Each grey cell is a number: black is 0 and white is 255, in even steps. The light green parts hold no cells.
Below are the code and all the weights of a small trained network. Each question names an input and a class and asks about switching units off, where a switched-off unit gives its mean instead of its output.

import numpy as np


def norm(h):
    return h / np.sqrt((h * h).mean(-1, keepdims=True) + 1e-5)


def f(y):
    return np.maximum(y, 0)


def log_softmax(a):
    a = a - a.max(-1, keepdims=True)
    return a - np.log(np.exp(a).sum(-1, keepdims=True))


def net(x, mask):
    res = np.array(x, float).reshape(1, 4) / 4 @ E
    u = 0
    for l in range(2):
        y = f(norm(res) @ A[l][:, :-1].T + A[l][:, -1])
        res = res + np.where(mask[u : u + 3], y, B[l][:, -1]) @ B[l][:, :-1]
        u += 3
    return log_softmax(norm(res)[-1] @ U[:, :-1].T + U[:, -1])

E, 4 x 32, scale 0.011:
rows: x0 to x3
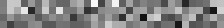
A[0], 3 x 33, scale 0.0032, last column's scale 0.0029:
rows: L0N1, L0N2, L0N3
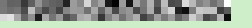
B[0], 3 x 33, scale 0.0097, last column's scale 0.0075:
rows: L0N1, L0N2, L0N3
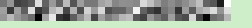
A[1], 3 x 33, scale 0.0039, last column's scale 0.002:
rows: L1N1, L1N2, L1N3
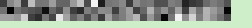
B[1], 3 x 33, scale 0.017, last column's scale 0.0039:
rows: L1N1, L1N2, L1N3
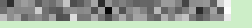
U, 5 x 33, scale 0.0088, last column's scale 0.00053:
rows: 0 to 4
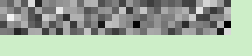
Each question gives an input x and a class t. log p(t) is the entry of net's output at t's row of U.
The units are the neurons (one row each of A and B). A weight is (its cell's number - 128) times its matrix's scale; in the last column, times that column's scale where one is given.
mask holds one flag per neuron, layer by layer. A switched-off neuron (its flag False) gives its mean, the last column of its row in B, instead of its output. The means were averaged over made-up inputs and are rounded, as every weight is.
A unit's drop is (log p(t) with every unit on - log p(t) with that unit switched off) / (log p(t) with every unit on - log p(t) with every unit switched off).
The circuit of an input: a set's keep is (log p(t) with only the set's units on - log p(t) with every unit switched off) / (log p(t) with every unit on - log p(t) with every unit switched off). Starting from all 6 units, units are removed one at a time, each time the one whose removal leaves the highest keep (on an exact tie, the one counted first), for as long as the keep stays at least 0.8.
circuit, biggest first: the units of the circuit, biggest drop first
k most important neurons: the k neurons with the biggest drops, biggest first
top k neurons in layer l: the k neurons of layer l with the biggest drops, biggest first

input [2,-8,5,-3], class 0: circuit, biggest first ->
[L0N2]
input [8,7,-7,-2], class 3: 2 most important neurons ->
[L1N1; L1N2]
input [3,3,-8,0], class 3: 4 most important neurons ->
[L0N1; L0N2; L1N1; L1N3]
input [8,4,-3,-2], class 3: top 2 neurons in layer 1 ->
[L1N1; L1N2]
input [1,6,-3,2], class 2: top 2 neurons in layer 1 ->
[L1N1; L1N3]
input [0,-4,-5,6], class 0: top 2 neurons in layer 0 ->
[L0N2; L0N3]
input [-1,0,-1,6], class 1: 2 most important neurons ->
[L1N2; L0N3]
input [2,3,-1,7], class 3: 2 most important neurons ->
[L0N1; L0N2]
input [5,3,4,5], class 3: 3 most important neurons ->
[L1N1; L1N2; L0N2]
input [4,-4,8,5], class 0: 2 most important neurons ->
[L0N1; L1N1]
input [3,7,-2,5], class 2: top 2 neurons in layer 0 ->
[L0N1; L0N3]
